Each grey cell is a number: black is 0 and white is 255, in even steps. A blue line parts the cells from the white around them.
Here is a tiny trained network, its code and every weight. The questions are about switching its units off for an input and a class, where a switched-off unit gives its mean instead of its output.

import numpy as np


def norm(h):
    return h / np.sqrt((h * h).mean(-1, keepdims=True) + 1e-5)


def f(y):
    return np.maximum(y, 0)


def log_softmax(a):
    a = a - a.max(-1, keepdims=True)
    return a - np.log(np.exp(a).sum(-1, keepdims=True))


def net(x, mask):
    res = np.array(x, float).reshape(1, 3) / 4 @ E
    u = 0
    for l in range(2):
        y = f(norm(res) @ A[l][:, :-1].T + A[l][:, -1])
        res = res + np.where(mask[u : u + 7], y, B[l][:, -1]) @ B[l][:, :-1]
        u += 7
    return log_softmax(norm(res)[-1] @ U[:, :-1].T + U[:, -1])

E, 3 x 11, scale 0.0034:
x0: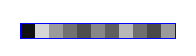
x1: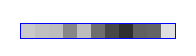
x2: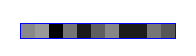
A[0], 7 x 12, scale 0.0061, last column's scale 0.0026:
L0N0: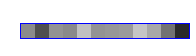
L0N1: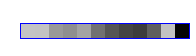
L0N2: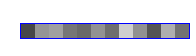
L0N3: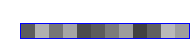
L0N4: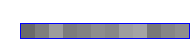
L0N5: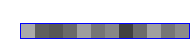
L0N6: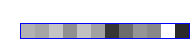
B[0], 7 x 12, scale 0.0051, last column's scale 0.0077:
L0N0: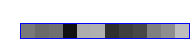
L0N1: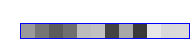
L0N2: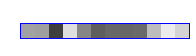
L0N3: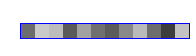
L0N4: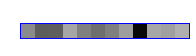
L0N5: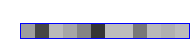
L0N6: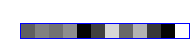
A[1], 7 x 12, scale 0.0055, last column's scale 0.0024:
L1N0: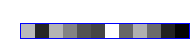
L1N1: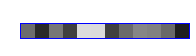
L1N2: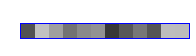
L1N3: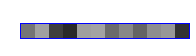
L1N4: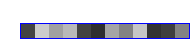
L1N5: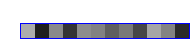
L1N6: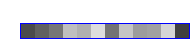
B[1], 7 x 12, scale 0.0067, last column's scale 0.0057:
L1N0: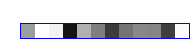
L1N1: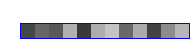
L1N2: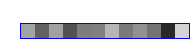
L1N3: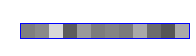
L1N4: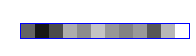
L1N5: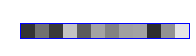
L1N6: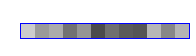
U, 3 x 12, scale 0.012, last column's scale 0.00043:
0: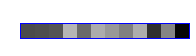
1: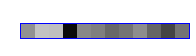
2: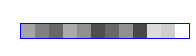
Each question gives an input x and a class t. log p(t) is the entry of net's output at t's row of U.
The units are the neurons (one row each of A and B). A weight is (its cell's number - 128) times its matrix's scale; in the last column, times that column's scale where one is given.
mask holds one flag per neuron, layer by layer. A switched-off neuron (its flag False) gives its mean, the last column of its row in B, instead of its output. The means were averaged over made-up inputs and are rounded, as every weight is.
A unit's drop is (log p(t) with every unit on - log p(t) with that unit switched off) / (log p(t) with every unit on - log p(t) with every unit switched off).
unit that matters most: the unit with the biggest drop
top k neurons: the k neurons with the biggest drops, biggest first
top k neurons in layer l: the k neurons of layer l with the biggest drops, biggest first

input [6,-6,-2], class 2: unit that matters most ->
L0N6
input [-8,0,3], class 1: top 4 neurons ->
[L0N1, L1N0, L0N2, L0N4]
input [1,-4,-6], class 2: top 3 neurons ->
[L0N2, L1N6, L0N4]
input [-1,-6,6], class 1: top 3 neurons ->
[L0N1, L0N2, L1N0]
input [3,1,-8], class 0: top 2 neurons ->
[L0N1, L0N6]
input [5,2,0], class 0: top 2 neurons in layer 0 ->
[L0N3, L0N0]
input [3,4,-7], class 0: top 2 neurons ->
[L0N6, L1N4]
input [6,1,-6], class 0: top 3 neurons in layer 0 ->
[L0N1, L0N6, L0N5]
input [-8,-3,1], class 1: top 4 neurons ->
[L0N1, L1N0, L0N2, L0N5]
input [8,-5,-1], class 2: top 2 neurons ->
[L0N2, L0N6]
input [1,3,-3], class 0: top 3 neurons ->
[L0N6, L1N4, L0N2]
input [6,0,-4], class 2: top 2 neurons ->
[L0N2, L0N4]
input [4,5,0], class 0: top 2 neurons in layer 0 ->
[L0N6, L0N0]
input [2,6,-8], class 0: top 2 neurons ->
[L0N6, L1N4]
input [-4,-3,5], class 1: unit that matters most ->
L0N1
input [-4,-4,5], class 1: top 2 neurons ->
[L0N1, L1N0]
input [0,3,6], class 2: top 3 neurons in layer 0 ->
[L0N5, L0N0, L0N1]
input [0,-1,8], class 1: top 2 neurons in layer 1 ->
[L1N5, L1N0]
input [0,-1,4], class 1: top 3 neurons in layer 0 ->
[L0N2, L0N1, L0N5]
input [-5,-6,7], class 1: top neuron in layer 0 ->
[L0N1]
